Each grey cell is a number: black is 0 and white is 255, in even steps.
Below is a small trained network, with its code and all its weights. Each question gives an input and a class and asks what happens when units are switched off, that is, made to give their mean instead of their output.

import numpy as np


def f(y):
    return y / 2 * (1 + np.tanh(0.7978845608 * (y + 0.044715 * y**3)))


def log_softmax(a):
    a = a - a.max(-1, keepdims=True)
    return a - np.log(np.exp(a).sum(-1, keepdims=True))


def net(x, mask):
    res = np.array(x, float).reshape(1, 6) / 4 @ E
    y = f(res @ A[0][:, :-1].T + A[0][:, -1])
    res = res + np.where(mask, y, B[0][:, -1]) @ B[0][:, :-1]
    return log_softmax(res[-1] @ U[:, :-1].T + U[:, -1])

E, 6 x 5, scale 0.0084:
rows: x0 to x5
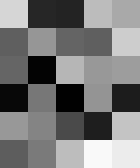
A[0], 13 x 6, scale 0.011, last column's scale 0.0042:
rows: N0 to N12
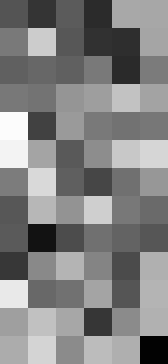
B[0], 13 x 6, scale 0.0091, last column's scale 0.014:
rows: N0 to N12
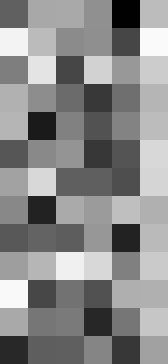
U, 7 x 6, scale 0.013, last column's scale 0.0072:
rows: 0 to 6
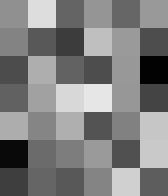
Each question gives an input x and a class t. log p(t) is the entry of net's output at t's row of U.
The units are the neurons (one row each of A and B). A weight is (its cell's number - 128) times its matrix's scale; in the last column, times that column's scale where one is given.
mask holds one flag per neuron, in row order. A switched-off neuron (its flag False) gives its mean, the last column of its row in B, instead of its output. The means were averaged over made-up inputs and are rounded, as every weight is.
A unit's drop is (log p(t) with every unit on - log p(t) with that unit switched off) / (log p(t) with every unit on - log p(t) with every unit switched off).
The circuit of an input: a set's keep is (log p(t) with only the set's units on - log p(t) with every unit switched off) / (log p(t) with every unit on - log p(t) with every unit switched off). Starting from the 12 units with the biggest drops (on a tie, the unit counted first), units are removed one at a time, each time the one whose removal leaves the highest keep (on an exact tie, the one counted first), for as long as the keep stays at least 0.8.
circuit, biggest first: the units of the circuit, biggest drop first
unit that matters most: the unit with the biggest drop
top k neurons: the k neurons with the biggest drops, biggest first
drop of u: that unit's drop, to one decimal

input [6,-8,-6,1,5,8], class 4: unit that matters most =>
N5
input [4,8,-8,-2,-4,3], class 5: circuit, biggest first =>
[N12 N1]
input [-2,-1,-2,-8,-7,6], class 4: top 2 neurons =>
[N3 N2]
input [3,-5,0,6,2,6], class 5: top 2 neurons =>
[N1 N8]
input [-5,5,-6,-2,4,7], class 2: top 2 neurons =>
[N1 N12]
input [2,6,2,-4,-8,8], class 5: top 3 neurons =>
[N12 N1 N9]
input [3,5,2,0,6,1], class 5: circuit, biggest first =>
[N1 N0 N10]
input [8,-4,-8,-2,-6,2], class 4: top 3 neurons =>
[N10 N5 N2]
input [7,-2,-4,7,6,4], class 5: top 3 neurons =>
[N1 N8 N6]
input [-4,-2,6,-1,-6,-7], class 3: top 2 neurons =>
[N9 N6]
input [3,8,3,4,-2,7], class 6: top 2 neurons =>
[N1 N9]
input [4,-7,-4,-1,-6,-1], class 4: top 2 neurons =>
[N10 N8]
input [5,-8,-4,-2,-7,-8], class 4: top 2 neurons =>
[N10 N4]
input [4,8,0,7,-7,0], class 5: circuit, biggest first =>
[N1]
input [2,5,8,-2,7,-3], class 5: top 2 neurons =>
[N0 N1]
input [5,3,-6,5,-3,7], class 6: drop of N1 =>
0.2
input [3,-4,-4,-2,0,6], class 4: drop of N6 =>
-0.1
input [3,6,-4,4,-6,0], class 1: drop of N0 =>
0.3
